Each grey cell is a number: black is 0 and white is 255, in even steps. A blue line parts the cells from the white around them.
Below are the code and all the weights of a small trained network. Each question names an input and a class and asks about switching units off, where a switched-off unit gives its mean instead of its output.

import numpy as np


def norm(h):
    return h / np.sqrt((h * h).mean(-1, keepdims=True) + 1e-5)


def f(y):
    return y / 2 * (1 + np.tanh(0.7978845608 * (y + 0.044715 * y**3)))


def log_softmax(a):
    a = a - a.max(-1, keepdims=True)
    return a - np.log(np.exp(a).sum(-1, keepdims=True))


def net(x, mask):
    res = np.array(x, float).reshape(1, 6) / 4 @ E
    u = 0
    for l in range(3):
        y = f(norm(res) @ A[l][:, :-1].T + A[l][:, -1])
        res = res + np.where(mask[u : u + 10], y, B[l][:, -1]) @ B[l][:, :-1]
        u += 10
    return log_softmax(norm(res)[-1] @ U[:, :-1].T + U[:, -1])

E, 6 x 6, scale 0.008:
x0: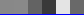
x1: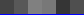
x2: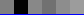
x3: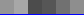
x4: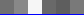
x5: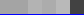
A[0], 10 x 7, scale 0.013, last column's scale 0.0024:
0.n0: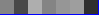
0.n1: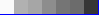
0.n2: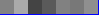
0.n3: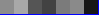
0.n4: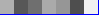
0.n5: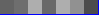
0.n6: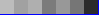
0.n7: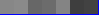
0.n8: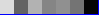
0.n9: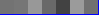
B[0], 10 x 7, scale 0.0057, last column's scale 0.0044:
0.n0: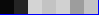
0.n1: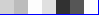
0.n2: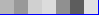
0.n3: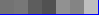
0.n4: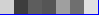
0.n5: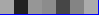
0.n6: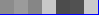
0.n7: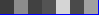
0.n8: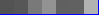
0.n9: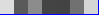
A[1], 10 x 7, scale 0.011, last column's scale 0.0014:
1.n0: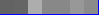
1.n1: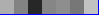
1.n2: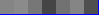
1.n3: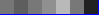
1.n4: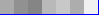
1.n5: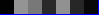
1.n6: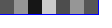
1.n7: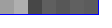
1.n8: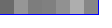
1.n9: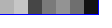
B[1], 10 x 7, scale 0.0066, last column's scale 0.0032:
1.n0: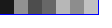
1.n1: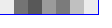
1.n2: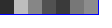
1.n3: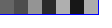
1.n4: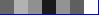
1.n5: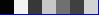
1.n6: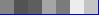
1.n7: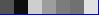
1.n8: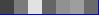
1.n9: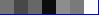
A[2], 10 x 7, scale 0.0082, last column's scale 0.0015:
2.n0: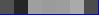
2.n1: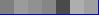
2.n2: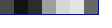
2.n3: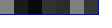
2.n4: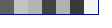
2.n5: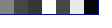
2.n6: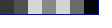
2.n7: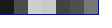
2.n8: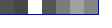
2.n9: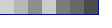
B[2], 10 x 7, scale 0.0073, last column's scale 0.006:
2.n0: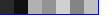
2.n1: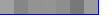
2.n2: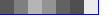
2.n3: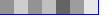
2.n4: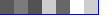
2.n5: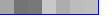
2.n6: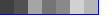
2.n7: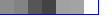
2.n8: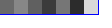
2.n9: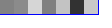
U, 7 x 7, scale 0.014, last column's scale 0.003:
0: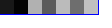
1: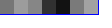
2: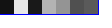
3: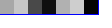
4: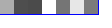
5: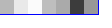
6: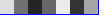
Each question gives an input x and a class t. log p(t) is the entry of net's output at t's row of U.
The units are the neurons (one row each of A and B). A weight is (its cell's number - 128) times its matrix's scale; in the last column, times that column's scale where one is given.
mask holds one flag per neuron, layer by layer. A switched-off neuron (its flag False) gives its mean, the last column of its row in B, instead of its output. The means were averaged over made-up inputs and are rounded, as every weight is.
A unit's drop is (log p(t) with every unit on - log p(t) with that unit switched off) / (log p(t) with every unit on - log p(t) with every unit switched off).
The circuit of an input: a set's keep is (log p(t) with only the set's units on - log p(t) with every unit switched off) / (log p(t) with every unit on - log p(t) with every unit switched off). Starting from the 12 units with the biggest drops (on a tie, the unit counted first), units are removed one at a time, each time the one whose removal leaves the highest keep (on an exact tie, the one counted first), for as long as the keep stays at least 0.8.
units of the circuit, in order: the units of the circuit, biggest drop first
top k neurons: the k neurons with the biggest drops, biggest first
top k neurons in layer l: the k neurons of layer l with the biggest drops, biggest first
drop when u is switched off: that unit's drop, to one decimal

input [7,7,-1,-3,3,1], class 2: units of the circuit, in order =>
1.n5
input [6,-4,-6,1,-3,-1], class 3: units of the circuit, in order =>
1.n9, 2.n4
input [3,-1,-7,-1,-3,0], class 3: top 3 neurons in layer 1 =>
1.n9, 1.n4, 1.n5
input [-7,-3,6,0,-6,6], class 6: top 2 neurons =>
0.n4, 1.n7
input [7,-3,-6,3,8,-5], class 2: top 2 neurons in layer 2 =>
2.n4, 2.n7
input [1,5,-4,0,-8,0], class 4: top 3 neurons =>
1.n1, 1.n6, 0.n0
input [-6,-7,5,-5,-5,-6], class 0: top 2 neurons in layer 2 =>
2.n0, 2.n2
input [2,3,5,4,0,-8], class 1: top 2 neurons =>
1.n2, 0.n9
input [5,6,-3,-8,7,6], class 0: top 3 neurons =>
0.n5, 2.n6, 2.n3
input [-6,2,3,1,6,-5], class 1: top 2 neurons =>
0.n9, 1.n7
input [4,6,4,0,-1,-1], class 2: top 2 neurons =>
1.n5, 1.n7
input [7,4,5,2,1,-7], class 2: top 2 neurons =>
1.n5, 2.n3
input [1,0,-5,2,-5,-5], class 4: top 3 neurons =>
1.n6, 1.n1, 1.n7
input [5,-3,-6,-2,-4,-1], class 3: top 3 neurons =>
1.n4, 1.n9, 2.n4
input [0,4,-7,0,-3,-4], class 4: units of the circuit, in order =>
1.n6
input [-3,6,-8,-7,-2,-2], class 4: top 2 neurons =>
1.n6, 2.n5
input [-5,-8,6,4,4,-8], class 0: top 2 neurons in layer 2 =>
2.n0, 2.n8
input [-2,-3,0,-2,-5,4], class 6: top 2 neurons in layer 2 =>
2.n3, 2.n2
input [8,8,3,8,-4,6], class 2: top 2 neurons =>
1.n5, 0.n7
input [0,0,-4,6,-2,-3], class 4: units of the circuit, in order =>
1.n1
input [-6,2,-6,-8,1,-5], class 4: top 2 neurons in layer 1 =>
1.n6, 1.n4
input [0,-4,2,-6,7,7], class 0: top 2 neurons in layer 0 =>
0.n0, 0.n8
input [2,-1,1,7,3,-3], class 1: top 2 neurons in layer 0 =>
0.n4, 0.n0
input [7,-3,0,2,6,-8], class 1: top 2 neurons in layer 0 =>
0.n5, 0.n7
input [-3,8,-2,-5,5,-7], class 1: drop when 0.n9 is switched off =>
0.3
